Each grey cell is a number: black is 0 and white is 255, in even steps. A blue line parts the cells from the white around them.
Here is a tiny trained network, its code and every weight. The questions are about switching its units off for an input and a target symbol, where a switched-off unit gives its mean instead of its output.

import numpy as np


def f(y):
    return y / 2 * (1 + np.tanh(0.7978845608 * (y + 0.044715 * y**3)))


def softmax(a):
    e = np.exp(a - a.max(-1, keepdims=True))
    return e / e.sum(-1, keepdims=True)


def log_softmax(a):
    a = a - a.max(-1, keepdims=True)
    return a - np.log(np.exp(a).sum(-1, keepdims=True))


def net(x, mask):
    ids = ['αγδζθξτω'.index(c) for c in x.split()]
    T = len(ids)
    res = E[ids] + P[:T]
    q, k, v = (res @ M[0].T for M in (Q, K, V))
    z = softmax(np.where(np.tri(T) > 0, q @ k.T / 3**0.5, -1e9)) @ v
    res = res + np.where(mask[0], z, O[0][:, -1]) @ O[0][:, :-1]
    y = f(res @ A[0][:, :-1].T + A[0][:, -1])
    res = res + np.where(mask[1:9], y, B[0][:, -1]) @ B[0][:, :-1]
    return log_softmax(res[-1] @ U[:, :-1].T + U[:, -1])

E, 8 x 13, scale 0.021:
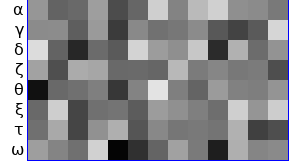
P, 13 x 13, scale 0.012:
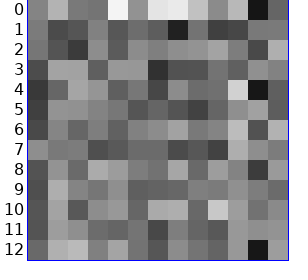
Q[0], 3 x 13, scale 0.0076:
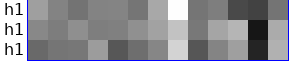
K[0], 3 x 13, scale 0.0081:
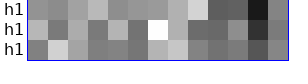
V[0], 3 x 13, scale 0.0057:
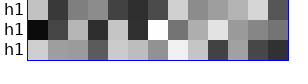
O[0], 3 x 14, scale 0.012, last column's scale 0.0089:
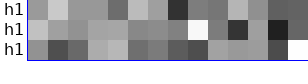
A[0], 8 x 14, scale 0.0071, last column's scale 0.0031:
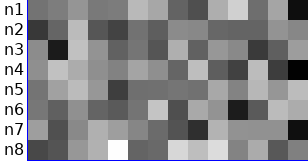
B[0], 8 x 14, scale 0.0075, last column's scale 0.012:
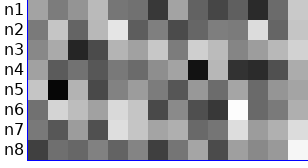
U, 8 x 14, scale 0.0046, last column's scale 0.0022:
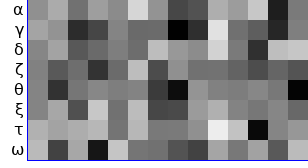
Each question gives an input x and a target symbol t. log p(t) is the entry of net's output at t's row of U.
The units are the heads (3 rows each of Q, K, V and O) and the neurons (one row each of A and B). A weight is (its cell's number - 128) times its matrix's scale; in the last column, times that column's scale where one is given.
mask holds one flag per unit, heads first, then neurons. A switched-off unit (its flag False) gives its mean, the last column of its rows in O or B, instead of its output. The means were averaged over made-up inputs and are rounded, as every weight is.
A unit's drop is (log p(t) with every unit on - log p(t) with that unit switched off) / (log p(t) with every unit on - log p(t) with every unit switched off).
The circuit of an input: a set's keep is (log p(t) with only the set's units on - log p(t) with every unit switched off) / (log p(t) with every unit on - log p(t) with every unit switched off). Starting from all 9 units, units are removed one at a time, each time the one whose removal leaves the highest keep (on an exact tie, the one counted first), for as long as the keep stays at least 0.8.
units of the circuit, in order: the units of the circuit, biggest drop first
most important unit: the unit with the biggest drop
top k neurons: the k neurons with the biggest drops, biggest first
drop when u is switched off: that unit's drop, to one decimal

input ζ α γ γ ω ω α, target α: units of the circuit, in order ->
h1
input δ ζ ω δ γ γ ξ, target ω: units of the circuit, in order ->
h1, n7
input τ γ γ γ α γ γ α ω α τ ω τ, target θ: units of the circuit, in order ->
h1, n8
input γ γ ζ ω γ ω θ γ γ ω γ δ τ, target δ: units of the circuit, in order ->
h1, n3, n2
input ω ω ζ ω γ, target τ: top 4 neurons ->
n1, n8, n7, n2
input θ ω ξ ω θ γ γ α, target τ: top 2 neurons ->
n6, n8
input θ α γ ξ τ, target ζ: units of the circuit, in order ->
h1, n8, n4
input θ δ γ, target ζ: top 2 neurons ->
n4, n8
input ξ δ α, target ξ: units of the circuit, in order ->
h1, n8, n5
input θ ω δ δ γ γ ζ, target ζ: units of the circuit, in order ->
h1, n4, n8
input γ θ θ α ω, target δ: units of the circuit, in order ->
n3, h1
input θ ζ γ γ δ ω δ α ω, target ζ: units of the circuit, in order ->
h1, n4, n8
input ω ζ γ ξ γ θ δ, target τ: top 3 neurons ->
n1, n8, n2
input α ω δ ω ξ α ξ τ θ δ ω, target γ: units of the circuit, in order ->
n4, h1
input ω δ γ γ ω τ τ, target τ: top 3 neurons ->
n1, n2, n7
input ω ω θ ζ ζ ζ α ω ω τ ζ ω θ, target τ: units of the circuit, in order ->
h1, n1
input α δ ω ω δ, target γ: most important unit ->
n4
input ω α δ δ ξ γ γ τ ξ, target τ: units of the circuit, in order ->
h1, n1, n2
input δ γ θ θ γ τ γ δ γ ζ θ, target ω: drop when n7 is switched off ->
1.1
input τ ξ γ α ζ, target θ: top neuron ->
n8
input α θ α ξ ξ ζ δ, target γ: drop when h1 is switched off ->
0.8
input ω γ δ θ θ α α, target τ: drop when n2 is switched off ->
0.1
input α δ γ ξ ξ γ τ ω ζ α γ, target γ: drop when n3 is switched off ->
0.0
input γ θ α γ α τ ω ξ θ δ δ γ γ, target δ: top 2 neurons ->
n3, n8
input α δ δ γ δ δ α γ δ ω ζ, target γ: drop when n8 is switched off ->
-0.2
